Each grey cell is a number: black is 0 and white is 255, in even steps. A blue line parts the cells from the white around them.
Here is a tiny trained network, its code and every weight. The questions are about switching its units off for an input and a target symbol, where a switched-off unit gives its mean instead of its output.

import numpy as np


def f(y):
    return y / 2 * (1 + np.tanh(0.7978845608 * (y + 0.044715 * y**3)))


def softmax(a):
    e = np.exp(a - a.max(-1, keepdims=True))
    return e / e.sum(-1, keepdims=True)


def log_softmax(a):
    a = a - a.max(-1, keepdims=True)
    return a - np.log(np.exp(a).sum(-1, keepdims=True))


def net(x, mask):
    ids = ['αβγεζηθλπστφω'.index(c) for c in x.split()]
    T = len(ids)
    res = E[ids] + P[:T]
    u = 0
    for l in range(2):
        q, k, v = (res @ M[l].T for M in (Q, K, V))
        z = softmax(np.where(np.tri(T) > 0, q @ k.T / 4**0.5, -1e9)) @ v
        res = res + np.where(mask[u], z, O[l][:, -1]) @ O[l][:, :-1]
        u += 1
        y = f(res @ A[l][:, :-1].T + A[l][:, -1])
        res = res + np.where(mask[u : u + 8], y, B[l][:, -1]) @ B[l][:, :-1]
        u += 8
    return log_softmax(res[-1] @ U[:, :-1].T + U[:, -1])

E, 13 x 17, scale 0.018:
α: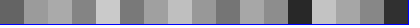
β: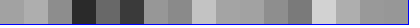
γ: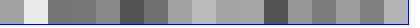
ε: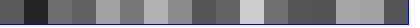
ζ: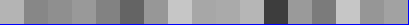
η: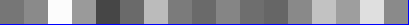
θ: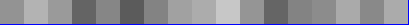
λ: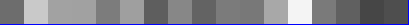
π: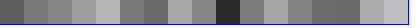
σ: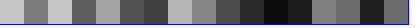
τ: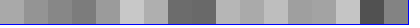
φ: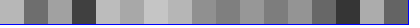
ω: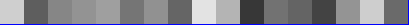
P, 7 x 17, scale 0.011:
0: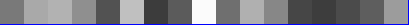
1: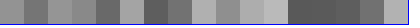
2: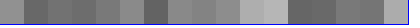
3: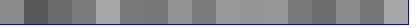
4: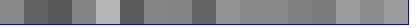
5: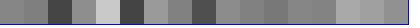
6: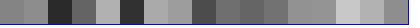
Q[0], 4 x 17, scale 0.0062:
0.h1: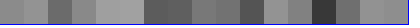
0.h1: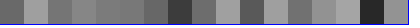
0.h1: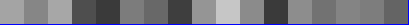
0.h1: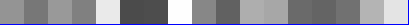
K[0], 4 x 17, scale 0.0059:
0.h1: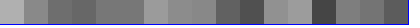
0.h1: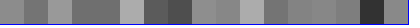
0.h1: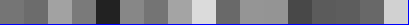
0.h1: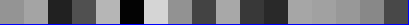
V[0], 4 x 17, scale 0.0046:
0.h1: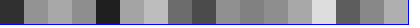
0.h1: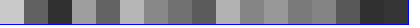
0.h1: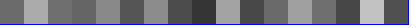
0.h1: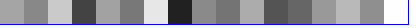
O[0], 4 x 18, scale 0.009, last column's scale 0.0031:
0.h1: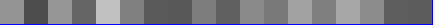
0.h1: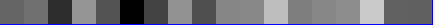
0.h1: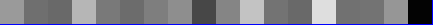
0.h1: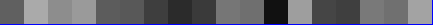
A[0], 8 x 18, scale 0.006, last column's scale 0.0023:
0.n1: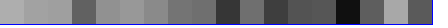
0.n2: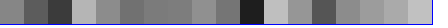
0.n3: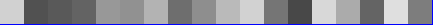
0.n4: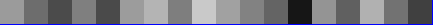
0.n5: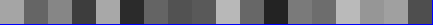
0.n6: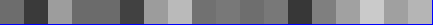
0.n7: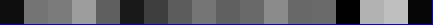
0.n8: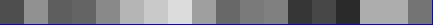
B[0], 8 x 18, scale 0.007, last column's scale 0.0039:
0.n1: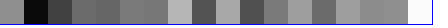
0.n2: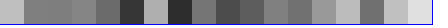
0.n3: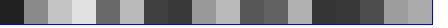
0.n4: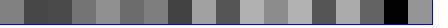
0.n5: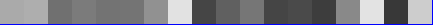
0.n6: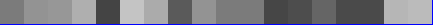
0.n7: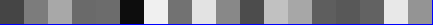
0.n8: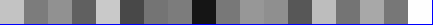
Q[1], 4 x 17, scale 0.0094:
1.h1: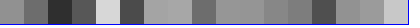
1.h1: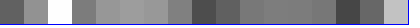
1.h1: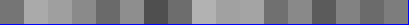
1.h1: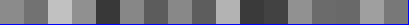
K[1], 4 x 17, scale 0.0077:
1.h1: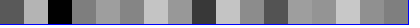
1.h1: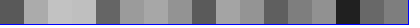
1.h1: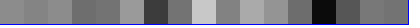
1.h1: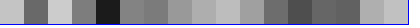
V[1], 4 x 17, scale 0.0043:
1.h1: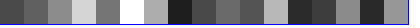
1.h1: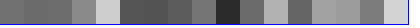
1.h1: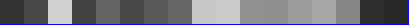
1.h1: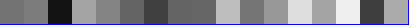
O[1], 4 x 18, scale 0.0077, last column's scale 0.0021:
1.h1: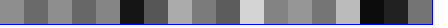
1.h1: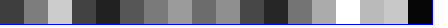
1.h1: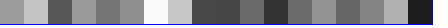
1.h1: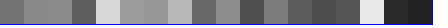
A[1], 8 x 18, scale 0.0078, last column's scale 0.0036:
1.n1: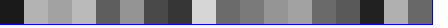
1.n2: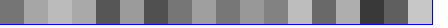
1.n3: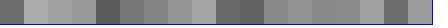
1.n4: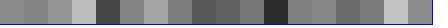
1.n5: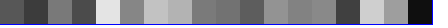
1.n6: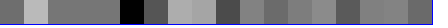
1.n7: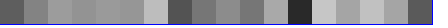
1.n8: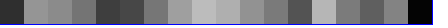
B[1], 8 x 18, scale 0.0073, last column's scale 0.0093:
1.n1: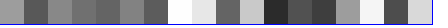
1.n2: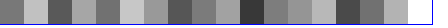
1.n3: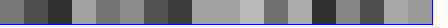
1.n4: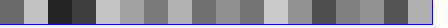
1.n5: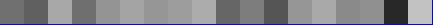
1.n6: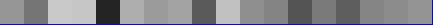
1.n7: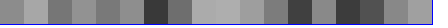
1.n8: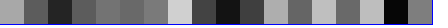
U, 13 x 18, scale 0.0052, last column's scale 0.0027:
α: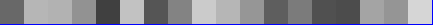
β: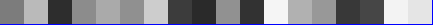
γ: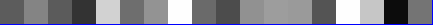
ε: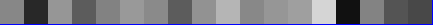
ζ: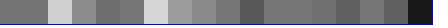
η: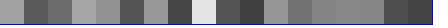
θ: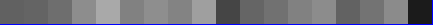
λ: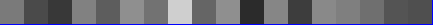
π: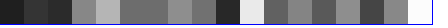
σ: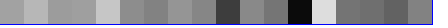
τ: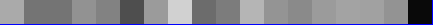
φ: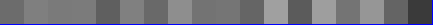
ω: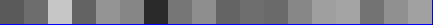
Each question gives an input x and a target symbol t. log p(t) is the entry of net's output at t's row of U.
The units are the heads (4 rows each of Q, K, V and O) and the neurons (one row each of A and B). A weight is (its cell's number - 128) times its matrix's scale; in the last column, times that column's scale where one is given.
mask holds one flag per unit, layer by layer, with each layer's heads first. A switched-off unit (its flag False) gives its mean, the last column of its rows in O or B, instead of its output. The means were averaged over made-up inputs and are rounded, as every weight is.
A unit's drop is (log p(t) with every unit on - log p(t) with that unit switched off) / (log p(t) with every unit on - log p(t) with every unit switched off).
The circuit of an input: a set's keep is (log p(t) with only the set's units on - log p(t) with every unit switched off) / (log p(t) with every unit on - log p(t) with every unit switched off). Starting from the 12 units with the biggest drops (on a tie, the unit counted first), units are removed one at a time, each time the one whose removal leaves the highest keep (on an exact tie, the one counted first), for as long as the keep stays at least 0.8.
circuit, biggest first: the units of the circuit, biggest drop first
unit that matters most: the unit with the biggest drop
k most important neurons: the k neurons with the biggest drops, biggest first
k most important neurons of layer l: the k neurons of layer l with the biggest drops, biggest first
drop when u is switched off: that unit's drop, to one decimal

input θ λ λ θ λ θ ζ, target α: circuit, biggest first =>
[1.h1]
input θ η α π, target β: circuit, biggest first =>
[0.n8; 1.n1]
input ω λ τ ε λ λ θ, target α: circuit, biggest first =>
[1.h1; 0.n5]
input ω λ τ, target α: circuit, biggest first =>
[0.n3; 1.n1]
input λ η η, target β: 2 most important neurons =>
[1.n1; 1.n4]
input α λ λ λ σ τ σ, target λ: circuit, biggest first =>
[0.n1; 0.h1]
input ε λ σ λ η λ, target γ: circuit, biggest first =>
[1.h1; 0.h1]
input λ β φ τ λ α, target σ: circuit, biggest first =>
[1.n7; 0.n1]
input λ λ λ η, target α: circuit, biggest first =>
[1.n1; 1.h1; 0.n6; 0.n1]
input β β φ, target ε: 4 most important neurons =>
[0.n1; 1.n5; 0.n8; 1.n1]
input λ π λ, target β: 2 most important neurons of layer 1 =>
[1.n1; 1.n5]
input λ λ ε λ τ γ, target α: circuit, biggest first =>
[1.h1; 0.n5]
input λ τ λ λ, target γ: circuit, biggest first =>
[0.h1; 1.h1]
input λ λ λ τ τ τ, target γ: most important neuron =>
[0.n6]
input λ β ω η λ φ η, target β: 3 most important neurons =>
[1.n1; 1.n4; 0.n6]
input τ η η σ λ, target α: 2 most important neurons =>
[1.n1; 1.n2]
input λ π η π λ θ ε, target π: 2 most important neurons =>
[1.n2; 0.n6]
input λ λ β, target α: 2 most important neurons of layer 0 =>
[0.n3; 0.n8]
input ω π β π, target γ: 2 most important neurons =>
[1.n5; 1.n4]
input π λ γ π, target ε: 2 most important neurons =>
[1.n5; 0.n8]
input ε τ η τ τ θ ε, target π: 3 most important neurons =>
[1.n2; 0.n8; 0.n6]
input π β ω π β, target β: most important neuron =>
[1.n1]
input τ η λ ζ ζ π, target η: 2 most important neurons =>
[0.n7; 0.n5]
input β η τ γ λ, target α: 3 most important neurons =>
[1.n1; 1.n2; 0.n5]
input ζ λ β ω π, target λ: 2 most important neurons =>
[1.n8; 0.n7]
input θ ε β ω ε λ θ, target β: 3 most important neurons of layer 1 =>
[1.n1; 1.n5; 1.n4]
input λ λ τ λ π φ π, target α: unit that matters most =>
1.h1
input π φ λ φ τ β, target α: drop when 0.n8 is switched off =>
0.2
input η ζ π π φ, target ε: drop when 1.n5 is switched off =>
0.2
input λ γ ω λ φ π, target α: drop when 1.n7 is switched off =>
0.4
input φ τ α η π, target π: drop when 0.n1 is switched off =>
0.3
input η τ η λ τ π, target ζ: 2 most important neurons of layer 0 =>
[0.n7; 0.n3]
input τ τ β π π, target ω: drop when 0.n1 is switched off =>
0.1
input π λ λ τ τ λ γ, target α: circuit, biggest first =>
[1.h1]
